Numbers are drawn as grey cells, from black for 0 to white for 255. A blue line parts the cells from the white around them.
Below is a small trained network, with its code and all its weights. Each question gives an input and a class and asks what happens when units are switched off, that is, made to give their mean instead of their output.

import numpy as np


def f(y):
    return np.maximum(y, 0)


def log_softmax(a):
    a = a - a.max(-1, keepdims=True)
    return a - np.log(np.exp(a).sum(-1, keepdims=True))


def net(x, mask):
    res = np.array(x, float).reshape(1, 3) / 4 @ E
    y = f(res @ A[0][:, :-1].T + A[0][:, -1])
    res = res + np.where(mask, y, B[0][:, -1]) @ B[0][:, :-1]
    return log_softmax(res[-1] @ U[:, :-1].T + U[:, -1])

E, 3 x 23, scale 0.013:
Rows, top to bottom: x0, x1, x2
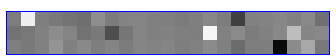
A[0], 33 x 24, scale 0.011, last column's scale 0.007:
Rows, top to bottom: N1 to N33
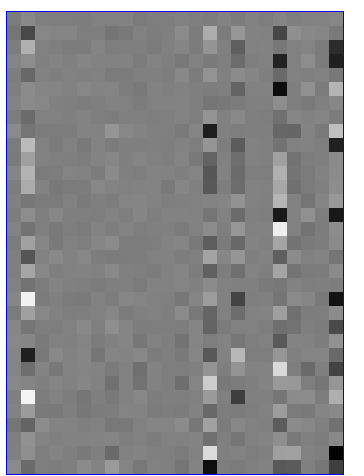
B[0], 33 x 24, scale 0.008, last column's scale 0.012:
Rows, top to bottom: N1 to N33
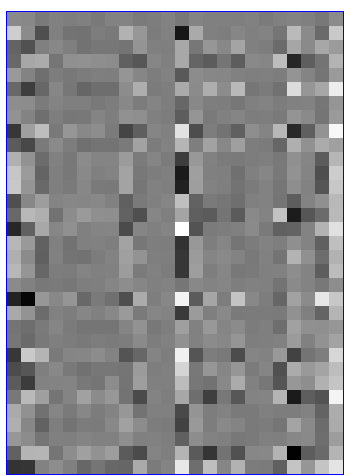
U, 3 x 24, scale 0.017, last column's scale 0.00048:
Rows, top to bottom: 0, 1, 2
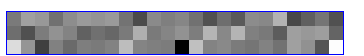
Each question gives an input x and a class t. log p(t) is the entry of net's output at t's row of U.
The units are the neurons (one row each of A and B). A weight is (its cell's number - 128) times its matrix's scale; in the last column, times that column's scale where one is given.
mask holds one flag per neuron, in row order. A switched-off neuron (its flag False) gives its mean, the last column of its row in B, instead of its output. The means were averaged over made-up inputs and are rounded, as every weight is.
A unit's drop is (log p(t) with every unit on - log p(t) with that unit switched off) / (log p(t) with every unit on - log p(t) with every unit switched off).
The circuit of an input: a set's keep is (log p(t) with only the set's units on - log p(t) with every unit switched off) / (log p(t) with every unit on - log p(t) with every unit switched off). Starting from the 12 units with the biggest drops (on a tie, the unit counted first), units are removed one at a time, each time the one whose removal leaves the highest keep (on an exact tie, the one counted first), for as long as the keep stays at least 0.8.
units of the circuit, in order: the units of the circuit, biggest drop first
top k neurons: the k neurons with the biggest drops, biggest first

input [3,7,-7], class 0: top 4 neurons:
[N32, N6, N33, N28]
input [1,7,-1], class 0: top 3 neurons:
[N32, N6, N33]
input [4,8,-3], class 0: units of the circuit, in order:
[N32]
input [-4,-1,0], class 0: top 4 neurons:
[N6, N21, N25, N33]
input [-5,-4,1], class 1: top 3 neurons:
[N33, N28, N32]
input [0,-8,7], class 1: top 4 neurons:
[N33, N6, N28, N32]
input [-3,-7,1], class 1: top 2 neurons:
[N33, N28]
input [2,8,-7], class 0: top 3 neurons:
[N32, N6, N33]
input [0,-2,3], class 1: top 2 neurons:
[N28, N6]
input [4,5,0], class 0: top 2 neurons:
[N28, N32]
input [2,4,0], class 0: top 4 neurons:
[N33, N6, N32, N28]
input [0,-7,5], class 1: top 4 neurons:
[N33, N6, N28, N32]
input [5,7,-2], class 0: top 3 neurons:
[N32, N28, N6]
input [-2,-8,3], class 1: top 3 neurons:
[N33, N28, N6]
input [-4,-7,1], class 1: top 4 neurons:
[N33, N28, N32, N15]
